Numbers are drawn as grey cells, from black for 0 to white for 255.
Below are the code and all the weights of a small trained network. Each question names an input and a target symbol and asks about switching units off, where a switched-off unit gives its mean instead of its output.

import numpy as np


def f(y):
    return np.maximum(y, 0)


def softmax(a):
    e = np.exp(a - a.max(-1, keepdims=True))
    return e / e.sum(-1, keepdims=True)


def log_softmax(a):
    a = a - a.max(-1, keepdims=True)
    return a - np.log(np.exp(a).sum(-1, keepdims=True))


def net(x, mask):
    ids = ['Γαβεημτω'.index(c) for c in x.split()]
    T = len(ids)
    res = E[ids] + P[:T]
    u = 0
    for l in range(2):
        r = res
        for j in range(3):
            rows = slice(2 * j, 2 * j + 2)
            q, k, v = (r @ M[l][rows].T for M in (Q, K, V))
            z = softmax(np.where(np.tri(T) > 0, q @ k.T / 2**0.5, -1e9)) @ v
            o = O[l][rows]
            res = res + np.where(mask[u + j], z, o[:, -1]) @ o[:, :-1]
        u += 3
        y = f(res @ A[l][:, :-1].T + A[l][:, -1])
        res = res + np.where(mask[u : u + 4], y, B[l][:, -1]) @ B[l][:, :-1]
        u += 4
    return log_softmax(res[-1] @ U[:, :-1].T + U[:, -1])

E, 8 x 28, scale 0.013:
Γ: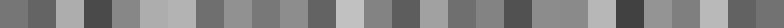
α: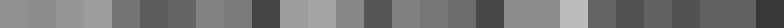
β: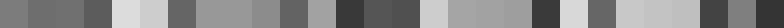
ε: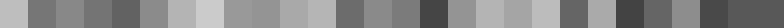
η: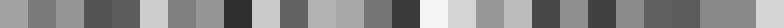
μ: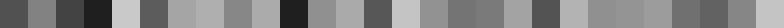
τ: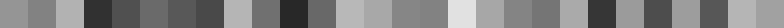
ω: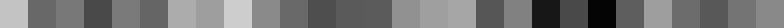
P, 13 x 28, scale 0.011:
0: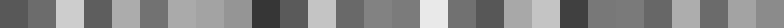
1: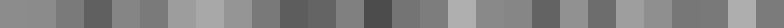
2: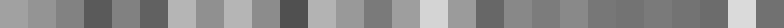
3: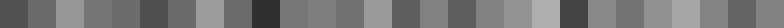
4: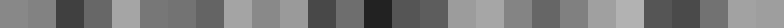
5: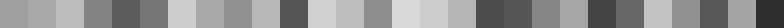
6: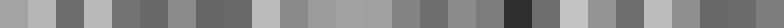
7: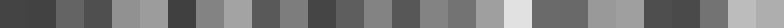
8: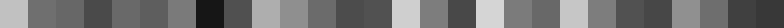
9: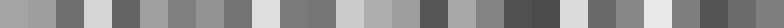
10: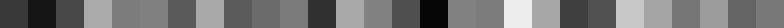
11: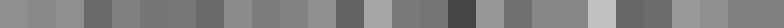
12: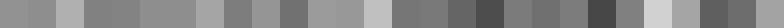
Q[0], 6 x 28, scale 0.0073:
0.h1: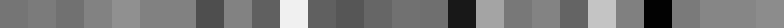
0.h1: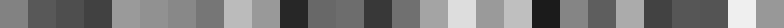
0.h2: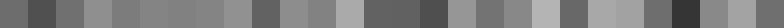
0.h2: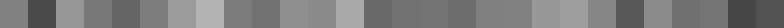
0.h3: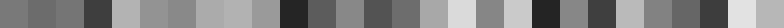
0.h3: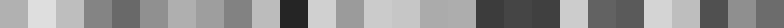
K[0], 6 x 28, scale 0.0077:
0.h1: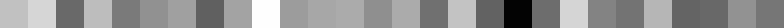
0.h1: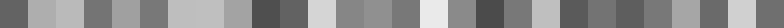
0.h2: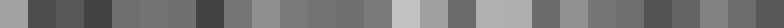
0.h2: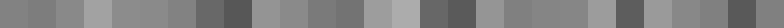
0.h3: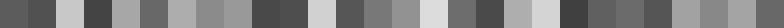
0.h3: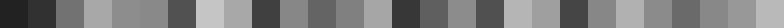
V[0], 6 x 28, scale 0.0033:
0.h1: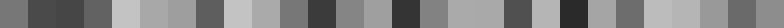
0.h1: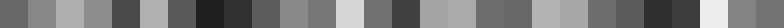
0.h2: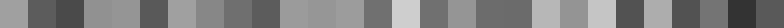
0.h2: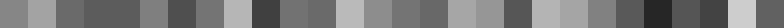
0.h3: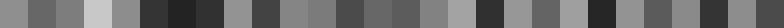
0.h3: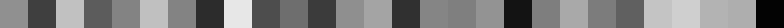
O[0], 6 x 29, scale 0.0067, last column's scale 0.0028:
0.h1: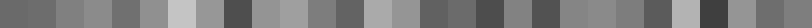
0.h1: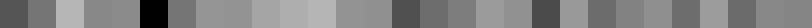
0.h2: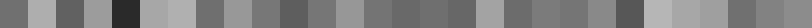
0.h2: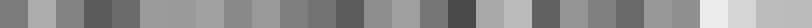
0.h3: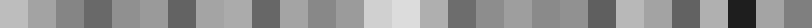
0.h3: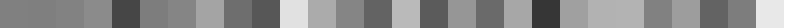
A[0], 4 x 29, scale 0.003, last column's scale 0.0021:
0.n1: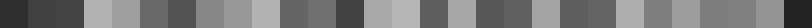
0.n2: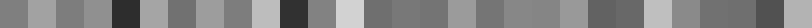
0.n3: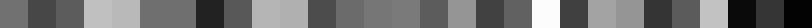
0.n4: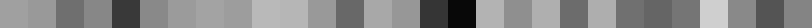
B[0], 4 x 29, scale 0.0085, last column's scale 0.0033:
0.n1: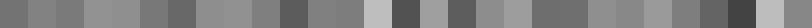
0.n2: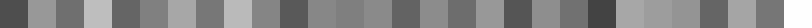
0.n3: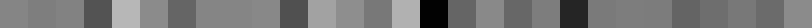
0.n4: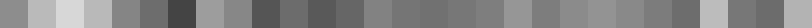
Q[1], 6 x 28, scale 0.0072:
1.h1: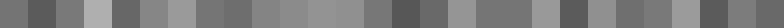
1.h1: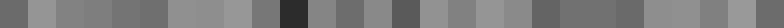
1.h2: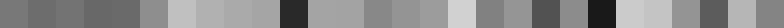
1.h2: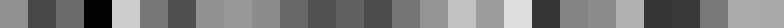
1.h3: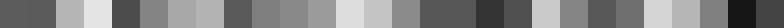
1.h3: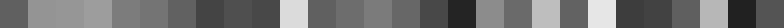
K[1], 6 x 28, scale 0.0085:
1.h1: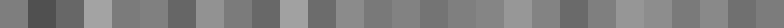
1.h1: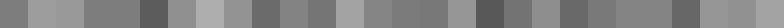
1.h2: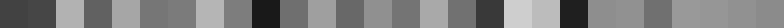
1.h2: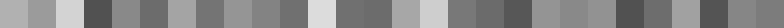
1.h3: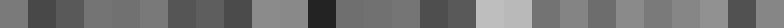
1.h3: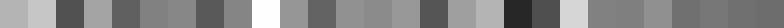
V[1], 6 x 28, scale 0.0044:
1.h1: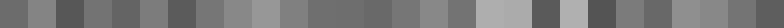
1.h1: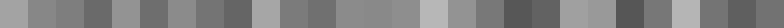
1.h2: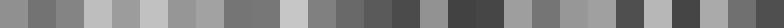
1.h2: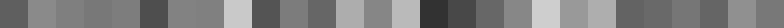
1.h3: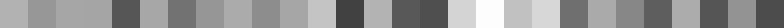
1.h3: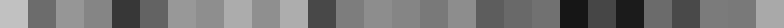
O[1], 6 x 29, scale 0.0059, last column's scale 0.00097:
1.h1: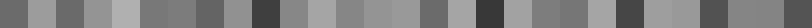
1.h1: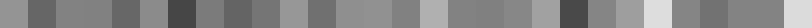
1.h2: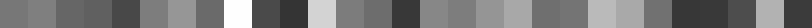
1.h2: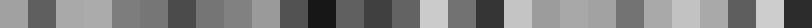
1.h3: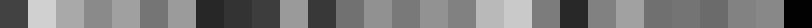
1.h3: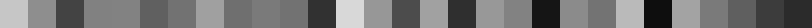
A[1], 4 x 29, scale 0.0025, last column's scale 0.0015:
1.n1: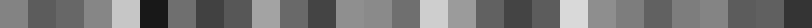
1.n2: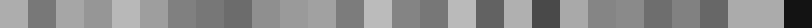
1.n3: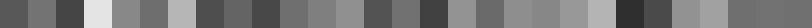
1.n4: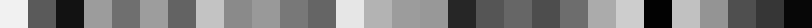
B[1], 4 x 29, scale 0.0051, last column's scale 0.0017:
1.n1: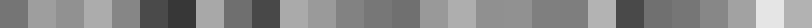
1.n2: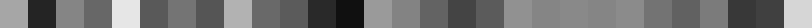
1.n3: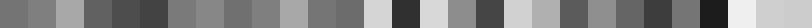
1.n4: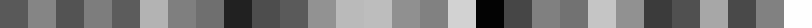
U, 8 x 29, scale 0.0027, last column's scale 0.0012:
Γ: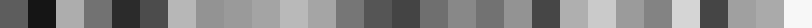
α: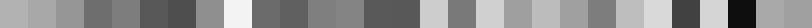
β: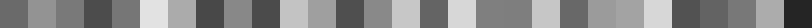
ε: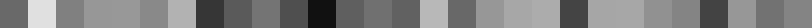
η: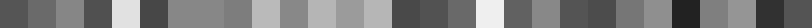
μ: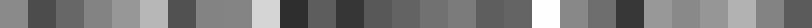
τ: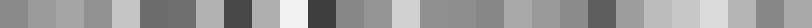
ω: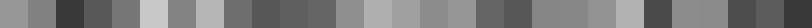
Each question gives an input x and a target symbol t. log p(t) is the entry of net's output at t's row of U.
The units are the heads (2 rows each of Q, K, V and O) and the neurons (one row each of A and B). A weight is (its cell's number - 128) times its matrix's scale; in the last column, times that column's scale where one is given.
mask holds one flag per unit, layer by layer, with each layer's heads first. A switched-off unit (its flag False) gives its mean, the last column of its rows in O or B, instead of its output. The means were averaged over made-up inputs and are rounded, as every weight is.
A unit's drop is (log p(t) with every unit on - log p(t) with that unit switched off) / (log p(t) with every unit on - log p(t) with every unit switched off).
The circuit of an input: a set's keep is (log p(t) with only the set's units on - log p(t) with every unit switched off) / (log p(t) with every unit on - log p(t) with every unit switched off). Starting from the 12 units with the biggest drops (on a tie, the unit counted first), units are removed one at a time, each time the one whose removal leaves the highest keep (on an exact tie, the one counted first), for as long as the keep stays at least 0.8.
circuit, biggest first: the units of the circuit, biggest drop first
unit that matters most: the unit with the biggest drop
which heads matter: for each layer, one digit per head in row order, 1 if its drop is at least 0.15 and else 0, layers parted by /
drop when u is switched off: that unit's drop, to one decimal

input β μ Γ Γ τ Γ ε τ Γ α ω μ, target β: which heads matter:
000 / 001
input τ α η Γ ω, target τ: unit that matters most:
1.h2
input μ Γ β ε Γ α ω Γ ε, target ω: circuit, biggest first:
[1.h3 1.n4 0.h1]
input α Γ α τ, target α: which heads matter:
101 / 010
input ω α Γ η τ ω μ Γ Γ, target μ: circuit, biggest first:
[1.h3 0.h3 0.h1]
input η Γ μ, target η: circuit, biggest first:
[1.h2 0.h3]
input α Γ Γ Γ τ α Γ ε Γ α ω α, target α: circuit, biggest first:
[0.h1 0.h3 1.h2]
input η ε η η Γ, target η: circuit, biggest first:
[1.h2 0.h3 0.h1]
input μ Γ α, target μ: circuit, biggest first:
[0.h3 1.h3 0.h1]
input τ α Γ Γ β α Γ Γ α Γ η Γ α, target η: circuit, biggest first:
[1.h2 0.h3]
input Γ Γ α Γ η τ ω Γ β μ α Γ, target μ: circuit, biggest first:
[0.h3 1.h3 0.h1]
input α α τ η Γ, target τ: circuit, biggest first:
[1.h2 0.n2]
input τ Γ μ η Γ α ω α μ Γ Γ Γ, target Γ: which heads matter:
001 / 000
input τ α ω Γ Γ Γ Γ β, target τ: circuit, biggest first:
[1.h2]
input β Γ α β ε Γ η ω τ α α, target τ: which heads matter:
011 / 010
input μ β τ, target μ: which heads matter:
001 / 001
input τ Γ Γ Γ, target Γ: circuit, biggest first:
[0.h3 0.h1]
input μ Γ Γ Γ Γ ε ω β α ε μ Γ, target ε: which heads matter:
000 / 001
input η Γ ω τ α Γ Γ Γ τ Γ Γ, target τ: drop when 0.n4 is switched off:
0.2
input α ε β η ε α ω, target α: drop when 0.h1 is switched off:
0.3
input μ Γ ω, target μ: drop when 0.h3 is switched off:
0.3
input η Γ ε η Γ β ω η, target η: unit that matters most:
1.h2
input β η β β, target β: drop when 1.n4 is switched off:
0.0
